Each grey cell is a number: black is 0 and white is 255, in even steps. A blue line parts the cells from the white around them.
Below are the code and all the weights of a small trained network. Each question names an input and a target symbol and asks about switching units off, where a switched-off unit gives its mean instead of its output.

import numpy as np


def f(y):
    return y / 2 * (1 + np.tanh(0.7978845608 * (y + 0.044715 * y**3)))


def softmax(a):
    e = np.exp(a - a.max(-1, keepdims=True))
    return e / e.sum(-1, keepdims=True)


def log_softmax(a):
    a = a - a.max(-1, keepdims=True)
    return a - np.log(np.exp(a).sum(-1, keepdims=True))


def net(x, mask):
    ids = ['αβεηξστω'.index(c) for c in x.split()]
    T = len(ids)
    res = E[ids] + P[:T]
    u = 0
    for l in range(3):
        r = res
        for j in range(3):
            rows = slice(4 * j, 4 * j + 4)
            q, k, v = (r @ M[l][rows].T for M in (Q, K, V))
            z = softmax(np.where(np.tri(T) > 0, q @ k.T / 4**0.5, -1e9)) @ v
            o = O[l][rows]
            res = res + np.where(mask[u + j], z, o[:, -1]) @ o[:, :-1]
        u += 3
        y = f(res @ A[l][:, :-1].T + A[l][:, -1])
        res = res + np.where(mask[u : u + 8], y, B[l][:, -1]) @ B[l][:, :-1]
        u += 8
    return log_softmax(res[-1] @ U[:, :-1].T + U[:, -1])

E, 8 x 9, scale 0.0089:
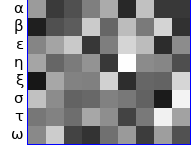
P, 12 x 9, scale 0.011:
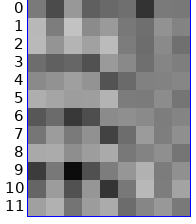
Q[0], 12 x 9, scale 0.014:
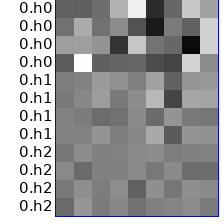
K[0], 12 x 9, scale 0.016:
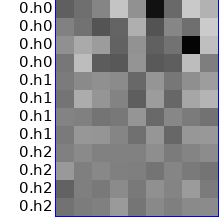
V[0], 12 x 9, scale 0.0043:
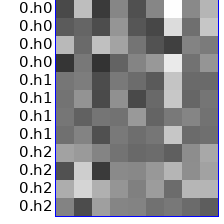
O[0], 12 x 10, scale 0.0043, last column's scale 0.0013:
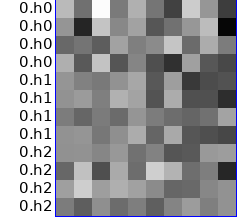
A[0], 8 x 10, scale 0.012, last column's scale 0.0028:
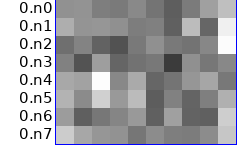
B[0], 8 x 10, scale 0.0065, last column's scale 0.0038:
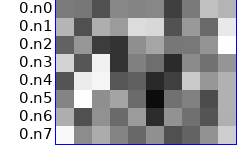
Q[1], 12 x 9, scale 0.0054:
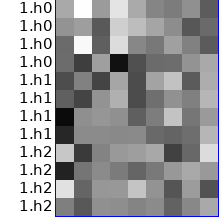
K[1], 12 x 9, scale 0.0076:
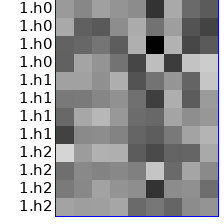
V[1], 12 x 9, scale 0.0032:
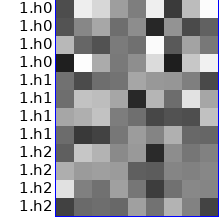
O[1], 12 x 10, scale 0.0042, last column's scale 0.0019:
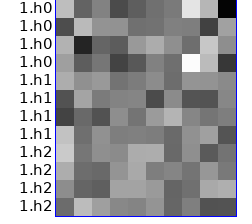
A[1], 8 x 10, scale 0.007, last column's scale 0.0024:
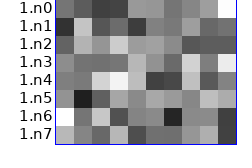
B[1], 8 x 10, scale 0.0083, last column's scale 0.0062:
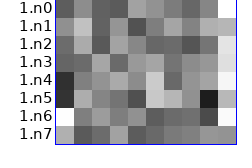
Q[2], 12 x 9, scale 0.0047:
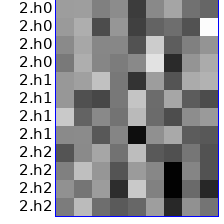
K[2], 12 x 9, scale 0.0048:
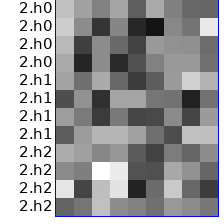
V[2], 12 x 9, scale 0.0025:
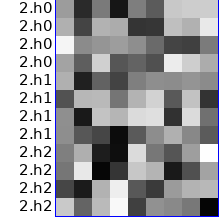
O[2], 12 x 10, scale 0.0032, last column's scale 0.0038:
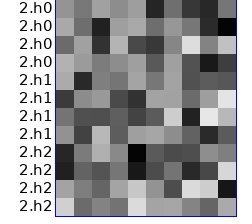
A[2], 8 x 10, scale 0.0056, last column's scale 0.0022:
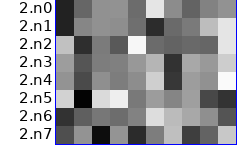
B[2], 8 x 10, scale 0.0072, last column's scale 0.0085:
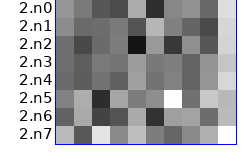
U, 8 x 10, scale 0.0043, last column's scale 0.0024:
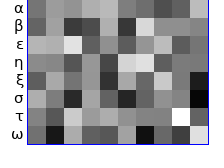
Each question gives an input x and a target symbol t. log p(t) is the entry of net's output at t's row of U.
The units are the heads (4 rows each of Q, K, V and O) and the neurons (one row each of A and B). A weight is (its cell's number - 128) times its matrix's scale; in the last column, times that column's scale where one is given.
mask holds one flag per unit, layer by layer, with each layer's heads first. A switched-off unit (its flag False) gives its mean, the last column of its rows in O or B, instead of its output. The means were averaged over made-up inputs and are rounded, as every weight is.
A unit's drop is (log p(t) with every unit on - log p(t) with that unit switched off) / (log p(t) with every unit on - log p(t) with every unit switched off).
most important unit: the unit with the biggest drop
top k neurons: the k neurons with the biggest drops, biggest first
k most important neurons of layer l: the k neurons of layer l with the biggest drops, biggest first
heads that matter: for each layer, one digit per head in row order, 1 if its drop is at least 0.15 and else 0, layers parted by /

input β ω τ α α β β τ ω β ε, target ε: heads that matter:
100 / 000 / 000
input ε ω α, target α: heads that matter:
000 / 100 / 000
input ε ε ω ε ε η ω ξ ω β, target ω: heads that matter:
100 / 100 / 000
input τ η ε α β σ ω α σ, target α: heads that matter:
010 / 100 / 000
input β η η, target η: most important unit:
2.n5
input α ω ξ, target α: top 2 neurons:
(0.n6; 0.n5)
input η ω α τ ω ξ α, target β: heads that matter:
000 / 100 / 100
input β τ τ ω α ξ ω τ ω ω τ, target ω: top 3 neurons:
(2.n1; 2.n7; 0.n2)
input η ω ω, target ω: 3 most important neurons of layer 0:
(0.n1; 0.n7; 0.n5)
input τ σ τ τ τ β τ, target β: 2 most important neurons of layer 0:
(0.n5; 0.n4)
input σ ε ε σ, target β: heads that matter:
100 / 010 / 000
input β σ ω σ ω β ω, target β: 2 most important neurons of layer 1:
(1.n0; 1.n6)
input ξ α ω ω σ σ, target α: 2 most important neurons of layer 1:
(1.n2; 1.n4)
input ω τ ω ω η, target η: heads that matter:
000 / 100 / 000
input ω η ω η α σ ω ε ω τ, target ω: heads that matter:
100 / 000 / 000
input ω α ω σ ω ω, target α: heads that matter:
000 / 100 / 000
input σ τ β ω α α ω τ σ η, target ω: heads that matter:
100 / 000 / 000
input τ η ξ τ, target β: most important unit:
0.h0
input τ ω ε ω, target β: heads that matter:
100 / 000 / 000
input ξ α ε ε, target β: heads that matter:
000 / 000 / 000
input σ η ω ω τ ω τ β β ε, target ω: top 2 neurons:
(2.n2; 0.n3)
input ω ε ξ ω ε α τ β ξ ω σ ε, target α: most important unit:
1.h0
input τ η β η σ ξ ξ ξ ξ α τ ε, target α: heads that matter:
010 / 100 / 000
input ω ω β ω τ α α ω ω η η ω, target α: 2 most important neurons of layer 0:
(0.n6; 0.n1)
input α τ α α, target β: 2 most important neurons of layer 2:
(2.n6; 2.n7)
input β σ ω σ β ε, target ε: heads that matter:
000 / 100 / 000
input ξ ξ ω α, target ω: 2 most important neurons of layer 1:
(1.n4; 1.n1)
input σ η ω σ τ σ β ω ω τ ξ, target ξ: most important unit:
0.h0
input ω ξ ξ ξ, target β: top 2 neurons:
(2.n6; 0.n5)
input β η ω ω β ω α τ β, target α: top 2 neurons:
(0.n6; 1.n2)
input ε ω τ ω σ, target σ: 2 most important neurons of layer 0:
(0.n7; 0.n4)
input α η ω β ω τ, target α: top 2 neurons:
(0.n6; 1.n2)
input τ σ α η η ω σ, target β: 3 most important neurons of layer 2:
(2.n6; 2.n0; 2.n2)
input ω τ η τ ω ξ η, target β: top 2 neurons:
(2.n6; 2.n0)
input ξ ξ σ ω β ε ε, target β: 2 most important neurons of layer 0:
(0.n5; 0.n2)
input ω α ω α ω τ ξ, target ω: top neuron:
(2.n2)
